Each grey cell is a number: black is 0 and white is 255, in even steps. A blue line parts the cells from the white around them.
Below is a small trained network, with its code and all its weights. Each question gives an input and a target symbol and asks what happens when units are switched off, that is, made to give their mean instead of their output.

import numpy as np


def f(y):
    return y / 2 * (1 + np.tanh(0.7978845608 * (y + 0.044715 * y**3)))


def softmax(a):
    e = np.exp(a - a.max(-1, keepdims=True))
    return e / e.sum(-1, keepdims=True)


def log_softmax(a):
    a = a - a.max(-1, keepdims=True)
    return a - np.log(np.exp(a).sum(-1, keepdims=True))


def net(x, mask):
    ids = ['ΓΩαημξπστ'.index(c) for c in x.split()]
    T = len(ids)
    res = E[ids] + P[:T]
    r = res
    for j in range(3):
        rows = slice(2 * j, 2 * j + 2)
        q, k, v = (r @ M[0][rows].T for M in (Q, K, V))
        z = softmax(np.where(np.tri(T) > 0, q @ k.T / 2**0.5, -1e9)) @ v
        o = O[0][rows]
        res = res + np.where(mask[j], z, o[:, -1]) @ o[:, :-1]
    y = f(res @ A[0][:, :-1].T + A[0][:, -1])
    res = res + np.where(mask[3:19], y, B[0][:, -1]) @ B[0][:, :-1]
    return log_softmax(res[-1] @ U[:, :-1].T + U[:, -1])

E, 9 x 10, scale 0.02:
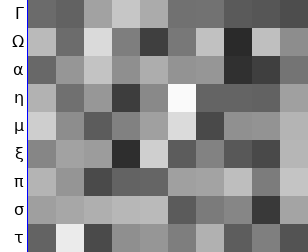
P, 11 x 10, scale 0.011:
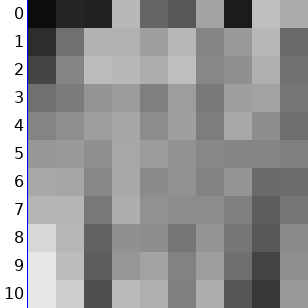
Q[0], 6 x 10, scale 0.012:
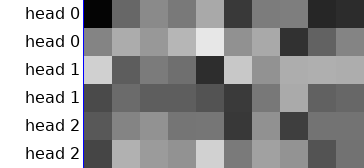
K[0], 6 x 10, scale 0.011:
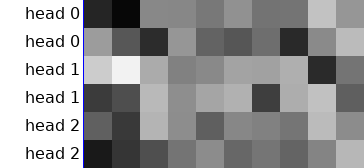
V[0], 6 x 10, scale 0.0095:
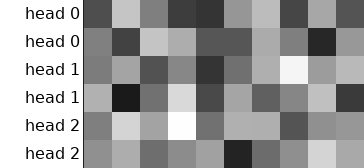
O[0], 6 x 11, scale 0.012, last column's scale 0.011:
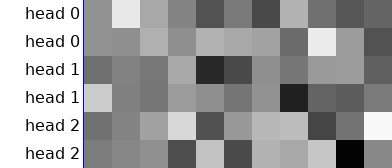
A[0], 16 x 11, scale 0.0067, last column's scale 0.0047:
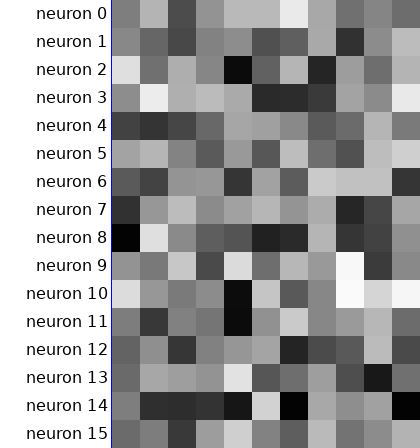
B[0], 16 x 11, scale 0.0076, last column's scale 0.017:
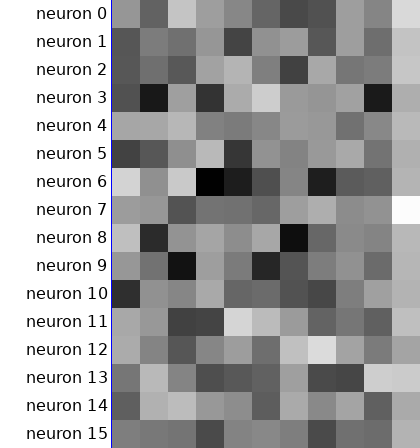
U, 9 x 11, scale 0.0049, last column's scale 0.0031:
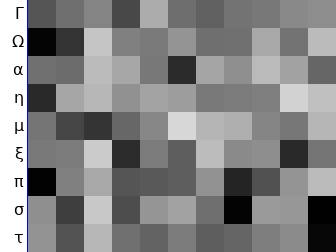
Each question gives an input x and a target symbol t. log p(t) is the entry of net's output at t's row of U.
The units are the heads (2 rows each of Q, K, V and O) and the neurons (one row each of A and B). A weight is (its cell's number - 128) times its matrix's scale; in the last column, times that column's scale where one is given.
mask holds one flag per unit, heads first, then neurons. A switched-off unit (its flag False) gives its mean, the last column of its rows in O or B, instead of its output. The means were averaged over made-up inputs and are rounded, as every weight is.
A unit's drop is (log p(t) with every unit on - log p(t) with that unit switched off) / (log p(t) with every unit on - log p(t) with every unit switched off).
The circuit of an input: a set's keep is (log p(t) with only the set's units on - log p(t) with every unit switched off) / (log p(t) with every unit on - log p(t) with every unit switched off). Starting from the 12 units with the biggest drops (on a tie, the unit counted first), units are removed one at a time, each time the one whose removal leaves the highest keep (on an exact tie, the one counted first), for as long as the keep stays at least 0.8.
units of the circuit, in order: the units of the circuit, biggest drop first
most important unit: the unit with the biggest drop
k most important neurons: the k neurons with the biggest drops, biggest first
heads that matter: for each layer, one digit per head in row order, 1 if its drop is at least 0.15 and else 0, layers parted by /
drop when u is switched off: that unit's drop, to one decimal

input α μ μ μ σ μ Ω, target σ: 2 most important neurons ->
(neuron 11; neuron 6)
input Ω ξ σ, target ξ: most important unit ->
neuron 3
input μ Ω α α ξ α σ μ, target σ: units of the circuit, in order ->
(head 0; neuron 0)
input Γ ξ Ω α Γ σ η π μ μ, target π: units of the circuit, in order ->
(head 1; neuron 10)
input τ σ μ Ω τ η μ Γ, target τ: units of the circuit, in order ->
(neuron 8; head 0)
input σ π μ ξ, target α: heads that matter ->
101
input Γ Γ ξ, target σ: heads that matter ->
110
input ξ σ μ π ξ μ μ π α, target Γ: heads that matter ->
011
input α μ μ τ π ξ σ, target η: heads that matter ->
111
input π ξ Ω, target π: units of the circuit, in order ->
(head 1; neuron 6; neuron 10)
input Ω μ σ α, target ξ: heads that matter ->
110
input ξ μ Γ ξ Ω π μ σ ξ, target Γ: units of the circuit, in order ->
(head 2; head 1; neuron 9)
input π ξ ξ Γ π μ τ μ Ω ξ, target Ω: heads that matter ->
010
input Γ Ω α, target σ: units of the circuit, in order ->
(head 1)
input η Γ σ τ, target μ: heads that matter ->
011
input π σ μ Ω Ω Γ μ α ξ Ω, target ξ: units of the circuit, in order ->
(head 1; neuron 6)
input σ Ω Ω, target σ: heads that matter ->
100
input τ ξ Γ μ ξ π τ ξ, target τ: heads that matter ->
100
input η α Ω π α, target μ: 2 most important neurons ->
(neuron 12; neuron 0)
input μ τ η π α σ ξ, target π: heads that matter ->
110
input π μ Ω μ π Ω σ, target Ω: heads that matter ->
010
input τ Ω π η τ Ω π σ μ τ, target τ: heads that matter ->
100
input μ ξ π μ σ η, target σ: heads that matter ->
100
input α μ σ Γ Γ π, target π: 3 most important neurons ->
(neuron 10; neuron 6; neuron 8)
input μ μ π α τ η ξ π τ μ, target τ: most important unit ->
neuron 8
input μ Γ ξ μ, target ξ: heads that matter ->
010
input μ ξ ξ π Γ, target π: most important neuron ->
(neuron 13)
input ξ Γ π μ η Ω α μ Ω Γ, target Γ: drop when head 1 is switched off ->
0.6
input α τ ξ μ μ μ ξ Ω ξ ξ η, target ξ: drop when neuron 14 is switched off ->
0.2
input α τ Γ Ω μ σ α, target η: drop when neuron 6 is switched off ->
0.1
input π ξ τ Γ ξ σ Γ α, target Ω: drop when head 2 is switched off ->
0.2
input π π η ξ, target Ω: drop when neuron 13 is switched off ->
0.1
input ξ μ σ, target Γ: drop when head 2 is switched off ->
0.7
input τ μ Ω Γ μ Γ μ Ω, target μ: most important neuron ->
(neuron 11)
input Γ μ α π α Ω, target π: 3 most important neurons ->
(neuron 10; neuron 6; neuron 8)
